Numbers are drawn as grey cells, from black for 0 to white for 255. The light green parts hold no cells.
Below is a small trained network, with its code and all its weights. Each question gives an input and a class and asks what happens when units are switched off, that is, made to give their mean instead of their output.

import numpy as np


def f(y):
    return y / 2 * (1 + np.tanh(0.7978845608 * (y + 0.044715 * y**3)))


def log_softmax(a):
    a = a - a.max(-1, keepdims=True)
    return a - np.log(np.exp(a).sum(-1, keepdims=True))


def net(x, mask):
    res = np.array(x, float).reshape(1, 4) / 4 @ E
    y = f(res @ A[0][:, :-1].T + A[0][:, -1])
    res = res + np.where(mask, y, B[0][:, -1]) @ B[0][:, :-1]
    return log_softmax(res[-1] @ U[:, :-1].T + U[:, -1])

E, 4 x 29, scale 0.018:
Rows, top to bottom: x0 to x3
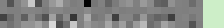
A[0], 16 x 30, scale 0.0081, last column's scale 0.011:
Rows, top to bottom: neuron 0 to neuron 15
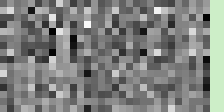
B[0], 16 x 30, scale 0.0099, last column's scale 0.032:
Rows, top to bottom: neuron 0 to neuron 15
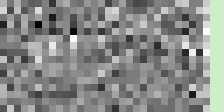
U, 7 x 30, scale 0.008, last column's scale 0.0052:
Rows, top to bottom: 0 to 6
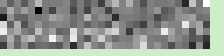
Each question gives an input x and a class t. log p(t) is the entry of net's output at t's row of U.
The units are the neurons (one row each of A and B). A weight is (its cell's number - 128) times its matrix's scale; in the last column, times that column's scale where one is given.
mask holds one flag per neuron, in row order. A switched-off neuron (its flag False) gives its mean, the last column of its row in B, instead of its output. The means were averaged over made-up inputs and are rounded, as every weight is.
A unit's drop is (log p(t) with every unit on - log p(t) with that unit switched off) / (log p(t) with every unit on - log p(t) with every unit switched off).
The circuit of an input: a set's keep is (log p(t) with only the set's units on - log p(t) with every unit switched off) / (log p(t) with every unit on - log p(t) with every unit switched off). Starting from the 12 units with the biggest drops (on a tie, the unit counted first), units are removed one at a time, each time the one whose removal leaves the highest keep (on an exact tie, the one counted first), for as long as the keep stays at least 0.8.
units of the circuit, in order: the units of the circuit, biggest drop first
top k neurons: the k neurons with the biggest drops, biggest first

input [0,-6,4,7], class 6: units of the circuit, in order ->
neuron 7
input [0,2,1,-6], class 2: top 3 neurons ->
neuron 7; neuron 1; neuron 6
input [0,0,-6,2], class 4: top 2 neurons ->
neuron 1; neuron 7
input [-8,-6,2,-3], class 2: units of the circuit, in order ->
neuron 3; neuron 7
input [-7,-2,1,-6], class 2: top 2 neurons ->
neuron 3; neuron 6
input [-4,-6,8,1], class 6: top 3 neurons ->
neuron 3; neuron 2; neuron 7
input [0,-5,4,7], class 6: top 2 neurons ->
neuron 7; neuron 3
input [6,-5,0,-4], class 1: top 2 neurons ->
neuron 1; neuron 4
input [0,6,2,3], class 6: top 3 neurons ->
neuron 7; neuron 1; neuron 6
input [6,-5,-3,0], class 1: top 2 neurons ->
neuron 6; neuron 7
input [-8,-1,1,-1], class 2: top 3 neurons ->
neuron 3; neuron 7; neuron 4
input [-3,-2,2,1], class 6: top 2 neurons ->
neuron 7; neuron 6
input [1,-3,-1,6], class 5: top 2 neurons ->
neuron 4; neuron 1
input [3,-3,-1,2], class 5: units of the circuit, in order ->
neuron 4
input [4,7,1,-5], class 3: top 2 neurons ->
neuron 3; neuron 6
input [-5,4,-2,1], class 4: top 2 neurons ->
neuron 4; neuron 1
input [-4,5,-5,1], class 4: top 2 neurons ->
neuron 1; neuron 4
